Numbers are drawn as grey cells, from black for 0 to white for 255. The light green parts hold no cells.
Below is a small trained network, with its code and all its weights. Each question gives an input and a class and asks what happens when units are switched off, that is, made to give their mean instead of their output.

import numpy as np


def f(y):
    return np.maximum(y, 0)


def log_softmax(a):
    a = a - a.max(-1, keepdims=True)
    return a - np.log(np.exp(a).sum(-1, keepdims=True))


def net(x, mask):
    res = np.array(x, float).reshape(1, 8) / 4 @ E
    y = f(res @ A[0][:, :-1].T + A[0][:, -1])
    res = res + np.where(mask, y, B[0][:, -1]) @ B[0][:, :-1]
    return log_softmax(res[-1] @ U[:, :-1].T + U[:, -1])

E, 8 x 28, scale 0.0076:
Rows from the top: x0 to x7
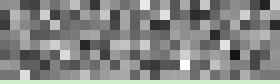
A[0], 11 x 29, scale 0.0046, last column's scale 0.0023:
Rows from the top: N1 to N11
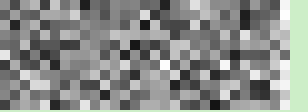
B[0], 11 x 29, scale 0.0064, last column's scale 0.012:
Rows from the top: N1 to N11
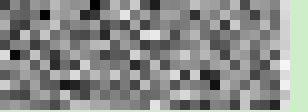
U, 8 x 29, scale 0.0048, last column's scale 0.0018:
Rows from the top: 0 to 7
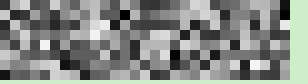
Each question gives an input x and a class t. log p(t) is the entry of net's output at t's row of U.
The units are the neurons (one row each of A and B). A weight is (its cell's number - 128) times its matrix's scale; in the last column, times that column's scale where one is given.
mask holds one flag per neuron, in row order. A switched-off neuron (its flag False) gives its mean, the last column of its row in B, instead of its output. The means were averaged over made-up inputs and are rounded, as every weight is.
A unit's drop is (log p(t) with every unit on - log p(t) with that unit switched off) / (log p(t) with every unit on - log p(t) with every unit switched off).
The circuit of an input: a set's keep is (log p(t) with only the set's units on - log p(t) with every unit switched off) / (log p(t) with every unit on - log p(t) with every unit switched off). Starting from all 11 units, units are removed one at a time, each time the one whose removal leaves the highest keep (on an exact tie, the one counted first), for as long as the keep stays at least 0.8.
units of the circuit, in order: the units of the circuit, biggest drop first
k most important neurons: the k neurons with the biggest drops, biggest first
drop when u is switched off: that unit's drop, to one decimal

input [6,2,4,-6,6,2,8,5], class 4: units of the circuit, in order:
[N7]
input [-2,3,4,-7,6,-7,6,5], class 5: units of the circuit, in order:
[N9 N3]
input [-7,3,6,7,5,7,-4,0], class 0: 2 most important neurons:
[N5 N11]
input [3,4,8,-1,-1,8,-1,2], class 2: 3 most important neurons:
[N7 N1 N4]
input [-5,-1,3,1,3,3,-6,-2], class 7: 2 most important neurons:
[N11 N1]
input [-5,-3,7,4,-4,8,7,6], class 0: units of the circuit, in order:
[N5 N1]
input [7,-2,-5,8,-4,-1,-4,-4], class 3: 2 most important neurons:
[N11 N8]
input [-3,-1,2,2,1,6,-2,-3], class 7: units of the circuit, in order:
[N7 N11]
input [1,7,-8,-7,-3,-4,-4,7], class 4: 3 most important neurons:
[N4 N7 N9]
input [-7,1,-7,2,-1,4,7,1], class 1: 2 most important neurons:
[N6 N3]
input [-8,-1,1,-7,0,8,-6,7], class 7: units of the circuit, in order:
[N11 N7]
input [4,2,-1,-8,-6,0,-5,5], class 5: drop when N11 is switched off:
-0.1
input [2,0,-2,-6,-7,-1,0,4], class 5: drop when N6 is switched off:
-0.1
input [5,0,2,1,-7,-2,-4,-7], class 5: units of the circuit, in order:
[N9]
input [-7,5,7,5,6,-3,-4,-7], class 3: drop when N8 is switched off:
0.2
